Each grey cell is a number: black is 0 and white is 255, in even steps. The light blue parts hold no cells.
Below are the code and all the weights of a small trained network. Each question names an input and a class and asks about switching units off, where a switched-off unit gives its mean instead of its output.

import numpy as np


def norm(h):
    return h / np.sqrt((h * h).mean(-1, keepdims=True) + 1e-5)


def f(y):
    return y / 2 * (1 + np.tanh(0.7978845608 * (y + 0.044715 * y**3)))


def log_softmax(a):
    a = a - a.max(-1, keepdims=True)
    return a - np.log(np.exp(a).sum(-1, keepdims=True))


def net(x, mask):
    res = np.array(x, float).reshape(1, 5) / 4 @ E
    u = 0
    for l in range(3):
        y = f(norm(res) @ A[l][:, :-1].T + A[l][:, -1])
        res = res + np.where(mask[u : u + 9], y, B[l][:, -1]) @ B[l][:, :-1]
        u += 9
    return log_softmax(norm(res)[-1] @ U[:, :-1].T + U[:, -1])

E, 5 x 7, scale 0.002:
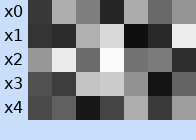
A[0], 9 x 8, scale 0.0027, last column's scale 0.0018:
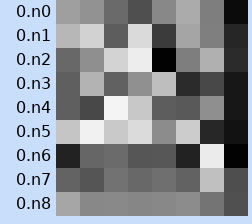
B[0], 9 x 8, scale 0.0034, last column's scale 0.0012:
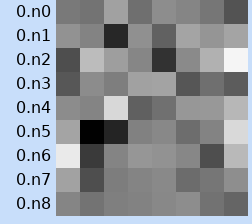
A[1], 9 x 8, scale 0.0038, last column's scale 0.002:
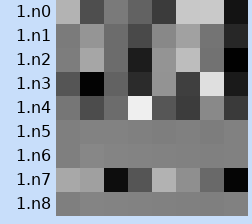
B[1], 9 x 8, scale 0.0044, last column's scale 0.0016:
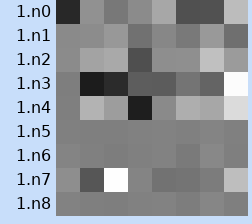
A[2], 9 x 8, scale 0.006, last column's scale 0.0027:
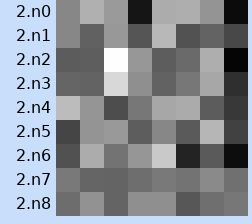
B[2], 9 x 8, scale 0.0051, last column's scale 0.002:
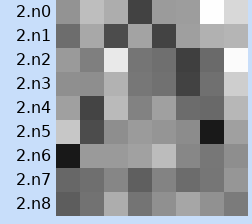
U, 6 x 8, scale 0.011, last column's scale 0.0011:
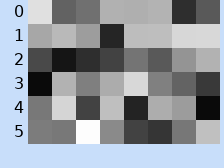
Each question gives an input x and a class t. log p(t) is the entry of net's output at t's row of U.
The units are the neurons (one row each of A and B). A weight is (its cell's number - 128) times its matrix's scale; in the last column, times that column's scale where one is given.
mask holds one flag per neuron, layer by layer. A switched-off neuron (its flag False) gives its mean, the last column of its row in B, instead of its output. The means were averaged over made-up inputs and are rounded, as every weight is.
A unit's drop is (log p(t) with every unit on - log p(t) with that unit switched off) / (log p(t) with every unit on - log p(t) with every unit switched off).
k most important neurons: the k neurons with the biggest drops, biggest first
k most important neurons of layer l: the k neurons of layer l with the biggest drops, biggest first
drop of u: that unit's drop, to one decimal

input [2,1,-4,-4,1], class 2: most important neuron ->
[1.n3]
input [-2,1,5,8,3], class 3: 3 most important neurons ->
[2.n6, 1.n7, 0.n3]
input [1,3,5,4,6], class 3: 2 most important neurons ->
[2.n6, 1.n7]
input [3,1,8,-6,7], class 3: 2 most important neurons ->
[1.n4, 2.n6]
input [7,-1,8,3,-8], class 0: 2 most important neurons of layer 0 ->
[0.n5, 0.n1]
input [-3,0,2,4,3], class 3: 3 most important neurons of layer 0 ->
[0.n3, 0.n5, 0.n1]
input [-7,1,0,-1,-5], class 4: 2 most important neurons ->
[1.n7, 0.n1]
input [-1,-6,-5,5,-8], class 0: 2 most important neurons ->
[1.n4, 0.n5]
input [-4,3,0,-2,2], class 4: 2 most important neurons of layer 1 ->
[1.n7, 1.n2]
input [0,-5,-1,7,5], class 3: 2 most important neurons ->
[2.n6, 0.n5]
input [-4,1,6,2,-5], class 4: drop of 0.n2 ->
0.2
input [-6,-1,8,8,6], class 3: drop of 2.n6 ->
0.1
